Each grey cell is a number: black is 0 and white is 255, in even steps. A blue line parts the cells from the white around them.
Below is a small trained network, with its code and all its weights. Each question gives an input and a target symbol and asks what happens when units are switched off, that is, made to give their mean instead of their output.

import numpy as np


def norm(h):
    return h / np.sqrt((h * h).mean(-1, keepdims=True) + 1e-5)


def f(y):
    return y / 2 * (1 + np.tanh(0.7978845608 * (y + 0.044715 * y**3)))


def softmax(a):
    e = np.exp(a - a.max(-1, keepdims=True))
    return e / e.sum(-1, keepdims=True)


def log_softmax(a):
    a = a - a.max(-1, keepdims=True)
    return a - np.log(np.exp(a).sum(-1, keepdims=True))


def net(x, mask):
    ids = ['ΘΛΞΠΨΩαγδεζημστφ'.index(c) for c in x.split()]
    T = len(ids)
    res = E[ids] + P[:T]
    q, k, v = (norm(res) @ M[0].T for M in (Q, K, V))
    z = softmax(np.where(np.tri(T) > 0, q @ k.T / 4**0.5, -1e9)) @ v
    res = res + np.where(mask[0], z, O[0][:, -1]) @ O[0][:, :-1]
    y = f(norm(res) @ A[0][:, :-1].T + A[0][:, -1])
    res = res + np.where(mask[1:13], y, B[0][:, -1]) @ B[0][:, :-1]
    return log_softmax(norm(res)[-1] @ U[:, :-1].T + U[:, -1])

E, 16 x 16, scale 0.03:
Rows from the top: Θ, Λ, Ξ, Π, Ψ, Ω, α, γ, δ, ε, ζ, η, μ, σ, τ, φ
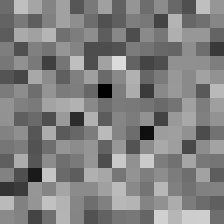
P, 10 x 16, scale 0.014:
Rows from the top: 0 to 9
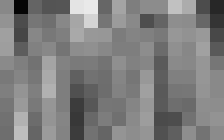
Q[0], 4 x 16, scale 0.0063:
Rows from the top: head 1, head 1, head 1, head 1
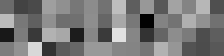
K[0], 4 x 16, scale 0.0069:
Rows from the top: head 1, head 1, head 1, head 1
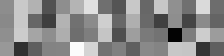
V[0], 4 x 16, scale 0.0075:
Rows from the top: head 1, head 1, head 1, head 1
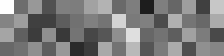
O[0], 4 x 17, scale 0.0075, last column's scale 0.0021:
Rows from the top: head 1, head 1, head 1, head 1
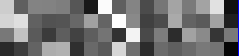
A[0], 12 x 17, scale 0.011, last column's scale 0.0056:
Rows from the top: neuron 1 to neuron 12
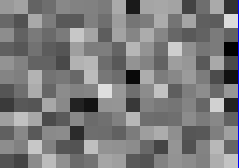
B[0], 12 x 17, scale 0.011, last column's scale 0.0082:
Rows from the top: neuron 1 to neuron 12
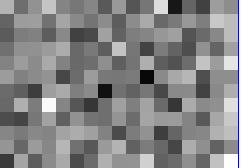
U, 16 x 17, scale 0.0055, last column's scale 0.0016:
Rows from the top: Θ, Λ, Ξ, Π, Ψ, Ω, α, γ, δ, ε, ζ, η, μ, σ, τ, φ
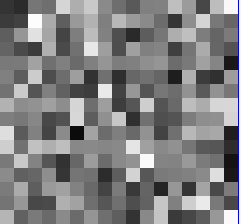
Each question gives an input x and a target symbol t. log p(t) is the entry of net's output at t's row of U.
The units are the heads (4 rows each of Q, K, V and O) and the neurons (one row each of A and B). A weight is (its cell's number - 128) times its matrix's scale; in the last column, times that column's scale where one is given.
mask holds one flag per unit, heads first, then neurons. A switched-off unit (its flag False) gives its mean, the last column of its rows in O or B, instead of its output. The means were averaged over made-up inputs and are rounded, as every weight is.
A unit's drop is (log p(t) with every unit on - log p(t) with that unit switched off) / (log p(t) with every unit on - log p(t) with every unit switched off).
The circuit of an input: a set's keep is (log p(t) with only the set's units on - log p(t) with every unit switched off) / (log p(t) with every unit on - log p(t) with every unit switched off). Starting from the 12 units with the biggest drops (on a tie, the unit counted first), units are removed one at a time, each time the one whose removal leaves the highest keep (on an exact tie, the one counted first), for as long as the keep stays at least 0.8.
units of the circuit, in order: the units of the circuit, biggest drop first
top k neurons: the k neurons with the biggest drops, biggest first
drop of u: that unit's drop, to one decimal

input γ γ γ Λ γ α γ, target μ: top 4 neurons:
[neuron 12; neuron 9; neuron 8; neuron 10]
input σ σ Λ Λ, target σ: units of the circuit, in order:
[neuron 4; neuron 12]
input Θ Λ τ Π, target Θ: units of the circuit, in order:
[head 1; neuron 5]
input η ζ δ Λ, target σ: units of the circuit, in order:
[neuron 12; neuron 4]
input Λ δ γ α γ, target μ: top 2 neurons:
[neuron 9; neuron 12]
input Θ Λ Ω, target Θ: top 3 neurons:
[neuron 8; neuron 5; neuron 7]
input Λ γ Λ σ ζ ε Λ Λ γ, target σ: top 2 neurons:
[neuron 12; neuron 2]
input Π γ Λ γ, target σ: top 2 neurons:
[neuron 12; neuron 3]
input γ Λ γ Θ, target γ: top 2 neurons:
[neuron 9; neuron 11]
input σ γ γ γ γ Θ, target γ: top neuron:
[neuron 3]
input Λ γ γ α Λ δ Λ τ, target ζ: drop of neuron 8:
0.3
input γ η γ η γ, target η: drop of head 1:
1.1
